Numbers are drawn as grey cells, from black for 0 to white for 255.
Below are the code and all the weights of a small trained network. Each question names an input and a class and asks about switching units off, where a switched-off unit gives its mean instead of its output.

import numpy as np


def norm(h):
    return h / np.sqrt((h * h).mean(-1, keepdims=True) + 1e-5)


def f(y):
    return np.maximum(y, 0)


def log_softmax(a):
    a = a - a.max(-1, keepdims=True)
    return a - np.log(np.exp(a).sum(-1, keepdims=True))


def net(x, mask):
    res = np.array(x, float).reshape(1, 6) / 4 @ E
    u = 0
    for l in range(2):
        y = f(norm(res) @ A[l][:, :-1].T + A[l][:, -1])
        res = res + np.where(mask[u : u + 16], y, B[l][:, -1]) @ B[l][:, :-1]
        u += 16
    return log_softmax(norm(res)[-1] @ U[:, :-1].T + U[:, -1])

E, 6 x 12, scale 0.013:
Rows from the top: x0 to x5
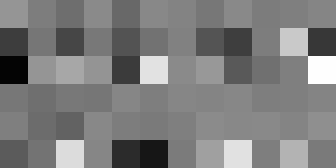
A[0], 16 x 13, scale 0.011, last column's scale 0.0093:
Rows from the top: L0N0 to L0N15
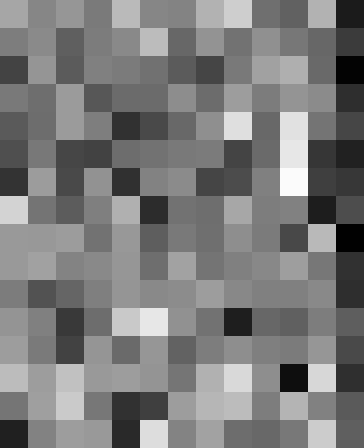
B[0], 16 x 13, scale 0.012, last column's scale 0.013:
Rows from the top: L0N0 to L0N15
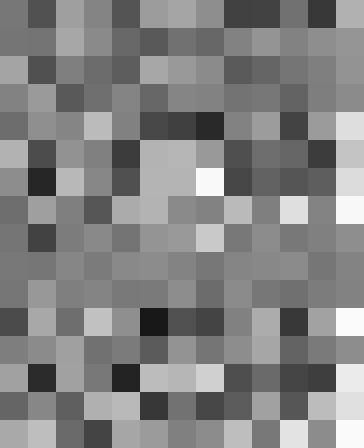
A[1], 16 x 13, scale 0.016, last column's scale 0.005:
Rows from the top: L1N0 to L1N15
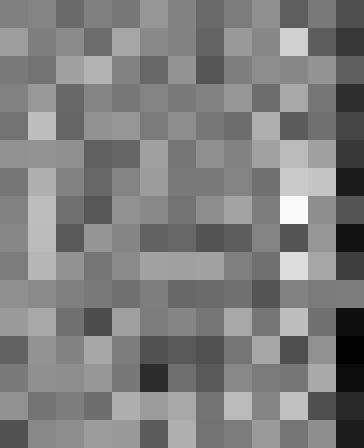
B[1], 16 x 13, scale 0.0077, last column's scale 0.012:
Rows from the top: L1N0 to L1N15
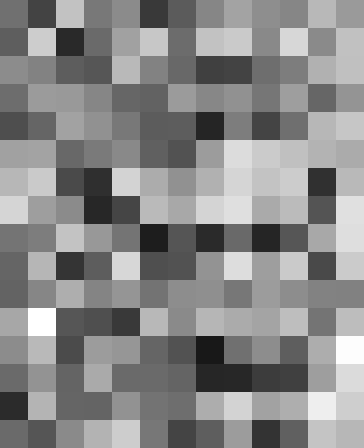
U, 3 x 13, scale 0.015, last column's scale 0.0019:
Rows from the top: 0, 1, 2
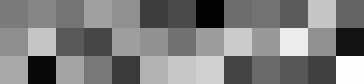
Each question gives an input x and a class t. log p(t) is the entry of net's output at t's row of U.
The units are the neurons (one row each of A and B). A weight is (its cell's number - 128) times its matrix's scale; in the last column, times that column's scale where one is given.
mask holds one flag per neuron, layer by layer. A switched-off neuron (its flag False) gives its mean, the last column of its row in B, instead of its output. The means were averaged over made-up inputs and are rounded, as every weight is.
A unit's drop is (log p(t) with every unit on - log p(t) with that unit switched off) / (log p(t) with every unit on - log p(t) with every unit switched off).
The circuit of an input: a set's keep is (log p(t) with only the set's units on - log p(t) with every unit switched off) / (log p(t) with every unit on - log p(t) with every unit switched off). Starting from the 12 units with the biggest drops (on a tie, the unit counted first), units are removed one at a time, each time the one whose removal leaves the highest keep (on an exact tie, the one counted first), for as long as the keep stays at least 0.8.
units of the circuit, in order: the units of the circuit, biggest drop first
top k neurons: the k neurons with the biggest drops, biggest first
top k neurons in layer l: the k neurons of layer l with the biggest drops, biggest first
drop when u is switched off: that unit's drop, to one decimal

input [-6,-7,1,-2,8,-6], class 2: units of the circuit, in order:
(L0N13)
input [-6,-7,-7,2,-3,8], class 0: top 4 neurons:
(L0N15; L0N14; L0N6; L0N4)
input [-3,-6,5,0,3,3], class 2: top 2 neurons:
(L0N13; L0N7)
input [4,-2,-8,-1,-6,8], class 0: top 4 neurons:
(L0N4; L0N14; L0N15; L1N13)
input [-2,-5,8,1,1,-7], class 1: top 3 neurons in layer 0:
(L0N15; L0N4; L0N14)
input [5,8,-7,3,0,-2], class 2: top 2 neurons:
(L0N5; L0N6)
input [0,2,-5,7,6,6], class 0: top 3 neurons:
(L0N4; L0N15; L0N14)
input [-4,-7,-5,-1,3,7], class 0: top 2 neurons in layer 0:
(L0N14; L0N6)
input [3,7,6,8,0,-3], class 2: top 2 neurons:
(L0N6; L0N7)
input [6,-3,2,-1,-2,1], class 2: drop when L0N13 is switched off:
1.0
